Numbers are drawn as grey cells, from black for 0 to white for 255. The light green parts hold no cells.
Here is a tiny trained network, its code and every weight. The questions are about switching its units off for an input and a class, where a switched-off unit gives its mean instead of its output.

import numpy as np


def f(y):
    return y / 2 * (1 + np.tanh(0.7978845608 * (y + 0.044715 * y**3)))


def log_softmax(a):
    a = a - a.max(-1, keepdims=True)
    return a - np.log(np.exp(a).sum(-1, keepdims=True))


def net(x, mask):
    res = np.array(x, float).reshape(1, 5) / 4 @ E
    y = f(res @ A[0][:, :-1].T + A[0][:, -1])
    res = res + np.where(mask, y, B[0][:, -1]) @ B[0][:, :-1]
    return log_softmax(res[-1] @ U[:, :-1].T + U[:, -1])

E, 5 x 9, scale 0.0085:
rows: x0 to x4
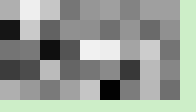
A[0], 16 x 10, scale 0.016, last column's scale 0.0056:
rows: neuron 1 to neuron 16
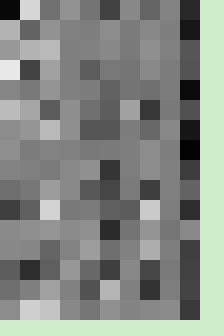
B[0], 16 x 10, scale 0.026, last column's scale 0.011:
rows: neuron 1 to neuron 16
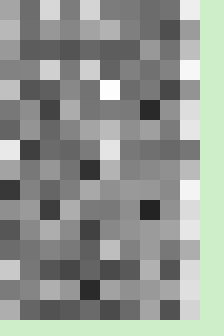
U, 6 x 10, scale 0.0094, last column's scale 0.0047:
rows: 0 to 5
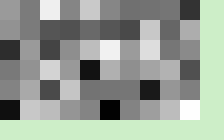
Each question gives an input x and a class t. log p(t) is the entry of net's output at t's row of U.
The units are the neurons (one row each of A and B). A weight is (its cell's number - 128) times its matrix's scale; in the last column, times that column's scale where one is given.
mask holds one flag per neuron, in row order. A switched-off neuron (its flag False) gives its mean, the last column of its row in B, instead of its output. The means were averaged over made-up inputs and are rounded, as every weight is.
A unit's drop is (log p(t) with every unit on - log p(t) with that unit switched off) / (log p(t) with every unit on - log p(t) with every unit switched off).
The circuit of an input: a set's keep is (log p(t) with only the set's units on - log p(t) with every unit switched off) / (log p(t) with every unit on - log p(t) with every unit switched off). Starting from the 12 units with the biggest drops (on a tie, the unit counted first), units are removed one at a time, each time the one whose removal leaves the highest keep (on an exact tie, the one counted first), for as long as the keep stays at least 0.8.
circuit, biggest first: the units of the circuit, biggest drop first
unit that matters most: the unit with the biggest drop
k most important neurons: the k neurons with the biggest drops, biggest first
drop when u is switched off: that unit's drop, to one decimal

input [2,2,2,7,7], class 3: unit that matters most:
neuron 12
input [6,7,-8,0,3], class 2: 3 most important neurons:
neuron 7; neuron 10; neuron 4
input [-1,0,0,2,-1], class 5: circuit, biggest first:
neuron 5; neuron 9
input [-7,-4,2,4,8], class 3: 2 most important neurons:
neuron 12; neuron 9
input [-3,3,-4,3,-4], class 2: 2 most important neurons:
neuron 10; neuron 4
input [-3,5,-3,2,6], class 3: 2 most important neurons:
neuron 12; neuron 9
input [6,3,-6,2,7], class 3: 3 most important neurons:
neuron 12; neuron 9; neuron 14
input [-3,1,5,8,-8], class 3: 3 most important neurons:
neuron 15; neuron 6; neuron 10
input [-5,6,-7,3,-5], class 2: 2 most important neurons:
neuron 10; neuron 7
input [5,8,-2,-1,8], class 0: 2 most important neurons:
neuron 1; neuron 15
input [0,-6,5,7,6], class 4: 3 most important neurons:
neuron 11; neuron 1; neuron 15
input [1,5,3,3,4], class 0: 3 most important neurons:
neuron 1; neuron 15; neuron 10
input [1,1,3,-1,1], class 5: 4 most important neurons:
neuron 7; neuron 5; neuron 10; neuron 14
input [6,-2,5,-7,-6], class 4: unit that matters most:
neuron 14
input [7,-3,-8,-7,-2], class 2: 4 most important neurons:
neuron 7; neuron 10; neuron 14; neuron 11
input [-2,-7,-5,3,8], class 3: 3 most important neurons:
neuron 12; neuron 9; neuron 1
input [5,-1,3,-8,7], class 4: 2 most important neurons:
neuron 6; neuron 15
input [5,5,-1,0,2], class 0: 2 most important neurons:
neuron 1; neuron 14
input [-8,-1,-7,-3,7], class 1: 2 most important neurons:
neuron 14; neuron 15
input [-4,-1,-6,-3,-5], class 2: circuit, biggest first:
neuron 10
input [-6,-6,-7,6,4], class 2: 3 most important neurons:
neuron 10; neuron 7; neuron 1
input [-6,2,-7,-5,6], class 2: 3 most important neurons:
neuron 10; neuron 7; neuron 16
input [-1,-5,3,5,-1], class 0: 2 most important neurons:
neuron 6; neuron 4
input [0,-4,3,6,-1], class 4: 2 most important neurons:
neuron 11; neuron 1
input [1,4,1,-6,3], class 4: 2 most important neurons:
neuron 6; neuron 4
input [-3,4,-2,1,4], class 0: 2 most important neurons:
neuron 1; neuron 15
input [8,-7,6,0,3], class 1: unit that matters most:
neuron 1
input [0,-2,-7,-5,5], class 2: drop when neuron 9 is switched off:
0.0
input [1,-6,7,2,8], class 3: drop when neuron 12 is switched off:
0.1
